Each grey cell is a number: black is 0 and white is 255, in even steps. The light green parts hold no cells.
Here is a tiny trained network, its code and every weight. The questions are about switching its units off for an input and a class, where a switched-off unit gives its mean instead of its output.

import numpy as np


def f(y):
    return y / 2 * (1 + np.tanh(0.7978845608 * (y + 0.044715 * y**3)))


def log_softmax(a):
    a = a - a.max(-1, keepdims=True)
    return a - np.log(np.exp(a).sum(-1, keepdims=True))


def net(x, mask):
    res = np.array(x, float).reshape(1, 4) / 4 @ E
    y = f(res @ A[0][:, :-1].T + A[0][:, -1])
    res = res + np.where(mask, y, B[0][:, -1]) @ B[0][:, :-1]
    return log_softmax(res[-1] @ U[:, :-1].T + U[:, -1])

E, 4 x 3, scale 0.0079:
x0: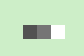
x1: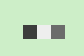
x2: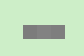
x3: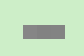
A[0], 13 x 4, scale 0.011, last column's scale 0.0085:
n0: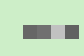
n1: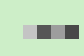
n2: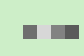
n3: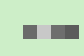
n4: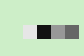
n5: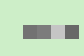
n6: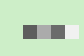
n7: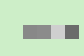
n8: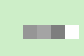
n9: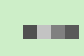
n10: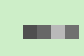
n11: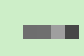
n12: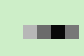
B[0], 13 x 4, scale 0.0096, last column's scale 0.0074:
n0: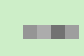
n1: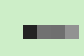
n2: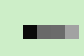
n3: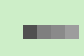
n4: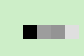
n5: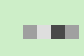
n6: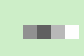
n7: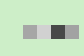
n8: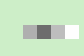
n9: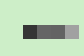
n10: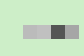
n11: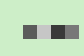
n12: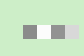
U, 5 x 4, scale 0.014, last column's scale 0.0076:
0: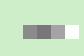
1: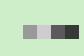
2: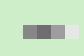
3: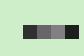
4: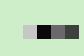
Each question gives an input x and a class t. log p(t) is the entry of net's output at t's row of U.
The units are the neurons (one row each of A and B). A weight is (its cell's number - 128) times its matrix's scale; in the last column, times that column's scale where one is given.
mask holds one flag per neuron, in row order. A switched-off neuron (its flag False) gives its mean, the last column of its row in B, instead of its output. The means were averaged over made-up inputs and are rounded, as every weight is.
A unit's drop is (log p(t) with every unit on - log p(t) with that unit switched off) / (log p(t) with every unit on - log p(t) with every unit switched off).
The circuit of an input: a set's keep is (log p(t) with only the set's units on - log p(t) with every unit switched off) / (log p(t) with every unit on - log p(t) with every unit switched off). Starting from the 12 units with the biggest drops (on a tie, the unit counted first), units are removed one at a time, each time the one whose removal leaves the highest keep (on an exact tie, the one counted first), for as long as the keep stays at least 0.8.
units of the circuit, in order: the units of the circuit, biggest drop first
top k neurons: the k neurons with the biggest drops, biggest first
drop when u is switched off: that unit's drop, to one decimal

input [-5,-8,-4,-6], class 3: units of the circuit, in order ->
(n4)
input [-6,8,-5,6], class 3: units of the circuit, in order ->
(n2; n9)
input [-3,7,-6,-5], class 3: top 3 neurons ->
(n2; n9; n3)
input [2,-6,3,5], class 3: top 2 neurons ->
(n4; n1)
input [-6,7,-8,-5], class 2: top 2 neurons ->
(n6; n4)
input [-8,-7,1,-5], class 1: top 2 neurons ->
(n12; n6)
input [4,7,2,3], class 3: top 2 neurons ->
(n2; n9)
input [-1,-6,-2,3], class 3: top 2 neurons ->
(n4; n1)
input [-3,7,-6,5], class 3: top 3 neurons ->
(n2; n9; n3)
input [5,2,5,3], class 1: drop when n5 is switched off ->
0.4
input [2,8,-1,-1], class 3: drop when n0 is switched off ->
0.0
